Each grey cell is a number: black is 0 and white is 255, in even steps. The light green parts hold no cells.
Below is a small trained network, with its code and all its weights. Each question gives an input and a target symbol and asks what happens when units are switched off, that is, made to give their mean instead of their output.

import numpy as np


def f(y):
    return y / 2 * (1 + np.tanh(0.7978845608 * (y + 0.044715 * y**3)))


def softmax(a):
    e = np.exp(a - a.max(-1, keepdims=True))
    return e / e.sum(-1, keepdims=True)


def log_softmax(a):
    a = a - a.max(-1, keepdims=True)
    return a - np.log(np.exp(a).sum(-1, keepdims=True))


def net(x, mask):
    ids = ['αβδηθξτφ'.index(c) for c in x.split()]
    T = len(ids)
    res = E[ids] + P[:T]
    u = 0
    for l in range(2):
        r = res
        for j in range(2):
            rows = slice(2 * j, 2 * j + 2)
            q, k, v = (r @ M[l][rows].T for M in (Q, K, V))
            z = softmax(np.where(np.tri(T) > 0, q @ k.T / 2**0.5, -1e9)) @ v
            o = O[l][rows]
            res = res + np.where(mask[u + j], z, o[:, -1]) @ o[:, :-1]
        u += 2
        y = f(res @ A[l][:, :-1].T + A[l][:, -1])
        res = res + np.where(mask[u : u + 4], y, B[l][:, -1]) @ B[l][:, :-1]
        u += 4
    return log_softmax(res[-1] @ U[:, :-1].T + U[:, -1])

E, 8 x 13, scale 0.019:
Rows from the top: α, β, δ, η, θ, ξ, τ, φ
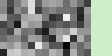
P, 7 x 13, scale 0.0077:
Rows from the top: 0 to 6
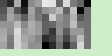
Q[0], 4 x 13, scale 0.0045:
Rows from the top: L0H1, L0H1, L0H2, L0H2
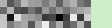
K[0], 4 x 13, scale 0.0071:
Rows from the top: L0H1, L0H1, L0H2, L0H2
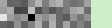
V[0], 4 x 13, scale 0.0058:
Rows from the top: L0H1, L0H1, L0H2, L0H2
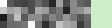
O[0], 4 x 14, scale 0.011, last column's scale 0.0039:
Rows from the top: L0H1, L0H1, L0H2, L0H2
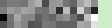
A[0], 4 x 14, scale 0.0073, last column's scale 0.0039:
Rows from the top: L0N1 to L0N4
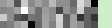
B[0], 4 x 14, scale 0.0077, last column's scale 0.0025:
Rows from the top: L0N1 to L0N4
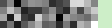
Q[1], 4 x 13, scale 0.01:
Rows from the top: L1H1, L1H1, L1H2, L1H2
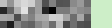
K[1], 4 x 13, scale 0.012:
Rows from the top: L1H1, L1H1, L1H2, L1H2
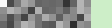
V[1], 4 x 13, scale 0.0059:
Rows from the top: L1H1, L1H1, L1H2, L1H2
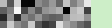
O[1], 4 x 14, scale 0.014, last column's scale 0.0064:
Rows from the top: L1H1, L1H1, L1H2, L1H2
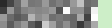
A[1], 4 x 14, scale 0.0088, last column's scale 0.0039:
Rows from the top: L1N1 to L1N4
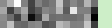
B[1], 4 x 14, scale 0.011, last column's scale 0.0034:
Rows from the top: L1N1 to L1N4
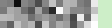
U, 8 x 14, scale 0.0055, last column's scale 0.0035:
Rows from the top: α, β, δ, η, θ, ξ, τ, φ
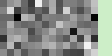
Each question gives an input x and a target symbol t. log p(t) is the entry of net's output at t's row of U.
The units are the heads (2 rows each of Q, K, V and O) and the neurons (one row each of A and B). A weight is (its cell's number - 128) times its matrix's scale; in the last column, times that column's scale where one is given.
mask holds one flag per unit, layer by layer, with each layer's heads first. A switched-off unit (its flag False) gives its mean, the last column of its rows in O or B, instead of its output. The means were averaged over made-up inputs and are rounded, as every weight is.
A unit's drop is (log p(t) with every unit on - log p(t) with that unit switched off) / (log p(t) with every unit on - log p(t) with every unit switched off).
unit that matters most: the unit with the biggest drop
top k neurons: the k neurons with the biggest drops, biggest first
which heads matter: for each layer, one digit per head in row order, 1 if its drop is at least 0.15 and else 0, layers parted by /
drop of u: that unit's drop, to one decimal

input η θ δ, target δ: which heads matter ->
01 / 11
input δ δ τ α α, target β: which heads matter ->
11 / 10
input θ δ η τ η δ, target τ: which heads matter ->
11 / 01
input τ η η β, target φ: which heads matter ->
11 / 10
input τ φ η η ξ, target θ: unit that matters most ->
L0H2
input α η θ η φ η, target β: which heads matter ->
00 / 10
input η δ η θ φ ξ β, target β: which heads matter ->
01 / 10
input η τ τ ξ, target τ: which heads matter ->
10 / 01
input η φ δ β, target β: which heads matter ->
01 / 11
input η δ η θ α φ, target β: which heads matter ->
00 / 10
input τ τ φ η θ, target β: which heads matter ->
11 / 01
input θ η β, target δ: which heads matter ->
01 / 11
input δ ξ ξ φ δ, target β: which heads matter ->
00 / 11
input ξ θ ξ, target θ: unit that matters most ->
L1H2
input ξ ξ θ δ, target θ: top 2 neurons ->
L1N3; L0N4
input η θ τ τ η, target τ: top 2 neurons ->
L1N4; L0N3
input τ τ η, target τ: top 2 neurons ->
L1N4; L0N2
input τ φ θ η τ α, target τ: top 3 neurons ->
L1N4; L0N1; L0N3
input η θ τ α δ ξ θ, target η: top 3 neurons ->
L1N2; L0N3; L0N4
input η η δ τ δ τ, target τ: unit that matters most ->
L0H1
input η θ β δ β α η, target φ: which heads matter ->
00 / 10
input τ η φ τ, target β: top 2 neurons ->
L1N1; L0N4
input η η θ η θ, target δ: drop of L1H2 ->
0.2
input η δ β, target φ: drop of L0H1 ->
0.0
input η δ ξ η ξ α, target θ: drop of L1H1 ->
0.1
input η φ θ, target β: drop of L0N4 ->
-0.1
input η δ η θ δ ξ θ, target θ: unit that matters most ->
L1H2
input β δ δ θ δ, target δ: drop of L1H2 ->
0.2
